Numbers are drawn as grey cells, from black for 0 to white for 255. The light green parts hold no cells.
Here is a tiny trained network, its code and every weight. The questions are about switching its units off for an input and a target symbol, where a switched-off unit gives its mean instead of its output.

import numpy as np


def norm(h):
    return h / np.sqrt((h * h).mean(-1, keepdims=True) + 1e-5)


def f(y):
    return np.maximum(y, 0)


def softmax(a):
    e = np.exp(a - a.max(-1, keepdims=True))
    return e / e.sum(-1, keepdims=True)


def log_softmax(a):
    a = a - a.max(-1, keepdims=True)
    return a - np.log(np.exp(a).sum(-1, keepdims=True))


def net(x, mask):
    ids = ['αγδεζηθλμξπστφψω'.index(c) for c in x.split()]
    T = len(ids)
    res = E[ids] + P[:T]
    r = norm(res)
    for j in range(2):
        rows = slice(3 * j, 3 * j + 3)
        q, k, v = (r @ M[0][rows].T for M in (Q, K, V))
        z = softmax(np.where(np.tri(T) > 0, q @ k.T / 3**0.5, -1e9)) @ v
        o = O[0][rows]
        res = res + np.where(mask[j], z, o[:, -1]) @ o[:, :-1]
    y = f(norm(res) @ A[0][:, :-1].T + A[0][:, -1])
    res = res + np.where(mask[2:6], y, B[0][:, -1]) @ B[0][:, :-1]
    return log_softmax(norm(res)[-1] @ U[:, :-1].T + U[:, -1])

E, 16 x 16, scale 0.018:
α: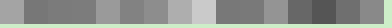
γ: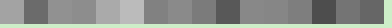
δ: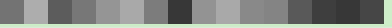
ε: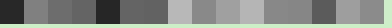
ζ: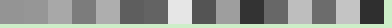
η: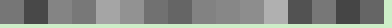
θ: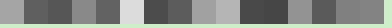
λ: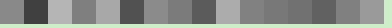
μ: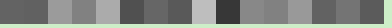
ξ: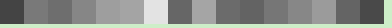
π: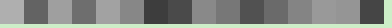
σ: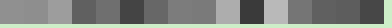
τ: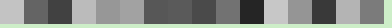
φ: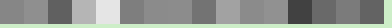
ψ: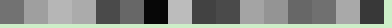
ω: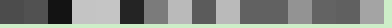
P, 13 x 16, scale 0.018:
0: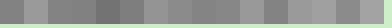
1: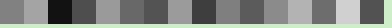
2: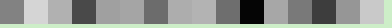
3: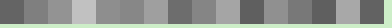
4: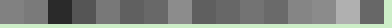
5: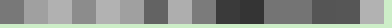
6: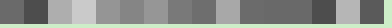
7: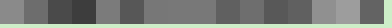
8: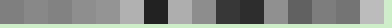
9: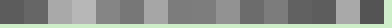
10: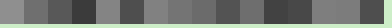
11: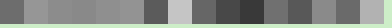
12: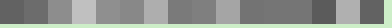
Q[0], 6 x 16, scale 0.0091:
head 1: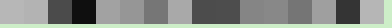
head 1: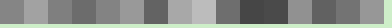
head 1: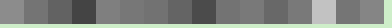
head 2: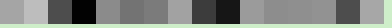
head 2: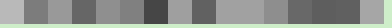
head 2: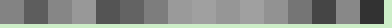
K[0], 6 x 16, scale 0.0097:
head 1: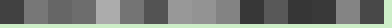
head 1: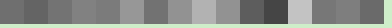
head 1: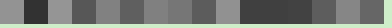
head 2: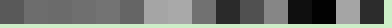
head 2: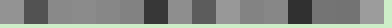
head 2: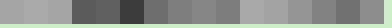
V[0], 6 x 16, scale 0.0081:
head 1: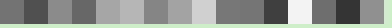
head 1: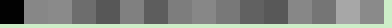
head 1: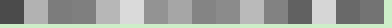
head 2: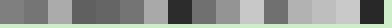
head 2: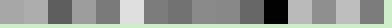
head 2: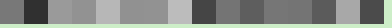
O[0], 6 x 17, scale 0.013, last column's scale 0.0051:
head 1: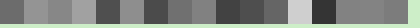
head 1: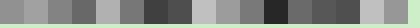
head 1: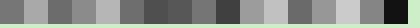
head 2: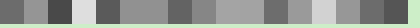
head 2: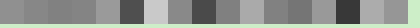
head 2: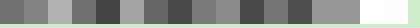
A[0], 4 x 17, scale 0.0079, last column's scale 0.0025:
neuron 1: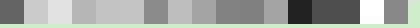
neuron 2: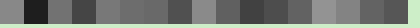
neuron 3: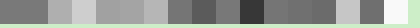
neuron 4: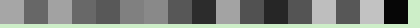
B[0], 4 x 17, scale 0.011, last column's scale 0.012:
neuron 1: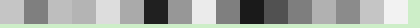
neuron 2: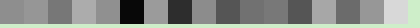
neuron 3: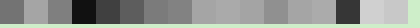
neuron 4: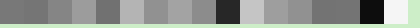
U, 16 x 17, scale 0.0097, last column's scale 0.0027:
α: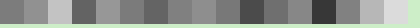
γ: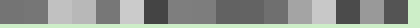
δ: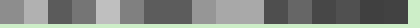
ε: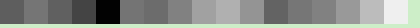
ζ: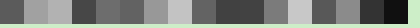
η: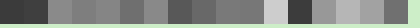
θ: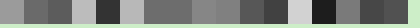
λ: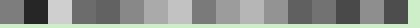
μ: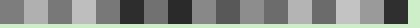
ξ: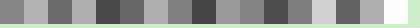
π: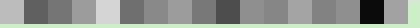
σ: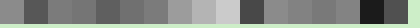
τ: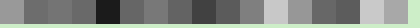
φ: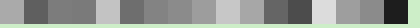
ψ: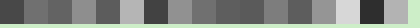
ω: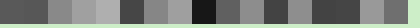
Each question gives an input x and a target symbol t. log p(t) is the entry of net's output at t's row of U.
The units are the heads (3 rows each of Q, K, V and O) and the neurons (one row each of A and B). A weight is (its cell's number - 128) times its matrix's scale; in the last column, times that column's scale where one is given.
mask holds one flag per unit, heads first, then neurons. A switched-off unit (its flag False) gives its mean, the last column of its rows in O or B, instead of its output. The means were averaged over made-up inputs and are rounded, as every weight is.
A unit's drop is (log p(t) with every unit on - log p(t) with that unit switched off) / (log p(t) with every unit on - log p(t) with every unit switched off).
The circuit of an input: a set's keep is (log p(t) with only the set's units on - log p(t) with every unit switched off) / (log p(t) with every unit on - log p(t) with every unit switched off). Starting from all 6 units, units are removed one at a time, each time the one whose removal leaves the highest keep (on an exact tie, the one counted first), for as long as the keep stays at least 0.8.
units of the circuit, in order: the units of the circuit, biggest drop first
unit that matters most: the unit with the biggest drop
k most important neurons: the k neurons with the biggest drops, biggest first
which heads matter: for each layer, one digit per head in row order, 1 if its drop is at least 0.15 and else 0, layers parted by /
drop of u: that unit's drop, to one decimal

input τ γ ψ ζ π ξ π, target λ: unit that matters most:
head 1
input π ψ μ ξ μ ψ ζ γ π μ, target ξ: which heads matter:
01
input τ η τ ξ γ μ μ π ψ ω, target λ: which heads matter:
10
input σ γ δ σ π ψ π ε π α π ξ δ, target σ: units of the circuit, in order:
[head 2; head 1]
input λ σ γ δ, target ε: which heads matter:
01
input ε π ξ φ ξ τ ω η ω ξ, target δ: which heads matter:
11
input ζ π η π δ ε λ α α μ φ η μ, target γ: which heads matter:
01
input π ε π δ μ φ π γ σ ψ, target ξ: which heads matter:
01
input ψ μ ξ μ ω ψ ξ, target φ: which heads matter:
10
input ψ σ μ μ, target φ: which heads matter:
10
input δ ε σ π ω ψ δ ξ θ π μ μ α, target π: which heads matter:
01
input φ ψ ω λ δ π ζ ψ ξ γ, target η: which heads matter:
10
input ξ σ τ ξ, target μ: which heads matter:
11
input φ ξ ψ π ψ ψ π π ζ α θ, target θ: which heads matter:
10
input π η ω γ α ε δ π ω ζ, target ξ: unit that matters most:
head 2
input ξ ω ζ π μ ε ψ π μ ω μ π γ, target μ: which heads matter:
11
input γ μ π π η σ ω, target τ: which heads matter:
10
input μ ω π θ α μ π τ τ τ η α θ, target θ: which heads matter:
11
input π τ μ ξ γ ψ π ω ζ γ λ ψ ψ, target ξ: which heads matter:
01
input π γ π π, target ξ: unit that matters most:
head 2
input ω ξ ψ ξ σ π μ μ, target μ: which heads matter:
01
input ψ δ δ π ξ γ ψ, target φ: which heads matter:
10
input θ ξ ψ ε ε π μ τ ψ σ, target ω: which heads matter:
01
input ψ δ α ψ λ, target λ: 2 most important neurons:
[neuron 4; neuron 1]
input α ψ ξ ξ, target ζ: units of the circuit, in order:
[head 2; head 1]
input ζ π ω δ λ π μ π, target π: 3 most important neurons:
[neuron 4; neuron 3; neuron 2]
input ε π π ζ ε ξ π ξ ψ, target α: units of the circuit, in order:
[head 2]
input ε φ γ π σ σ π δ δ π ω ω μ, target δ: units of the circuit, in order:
[head 2; head 1]
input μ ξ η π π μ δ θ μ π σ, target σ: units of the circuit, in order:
[head 1; head 2]
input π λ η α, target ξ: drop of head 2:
0.9
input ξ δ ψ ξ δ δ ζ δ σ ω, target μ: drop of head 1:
1.3
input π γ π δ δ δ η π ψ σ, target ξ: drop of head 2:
0.7
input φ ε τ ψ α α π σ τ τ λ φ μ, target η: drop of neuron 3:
0.0
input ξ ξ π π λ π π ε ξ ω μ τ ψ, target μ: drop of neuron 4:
0.1
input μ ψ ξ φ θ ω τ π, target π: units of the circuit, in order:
[neuron 4]
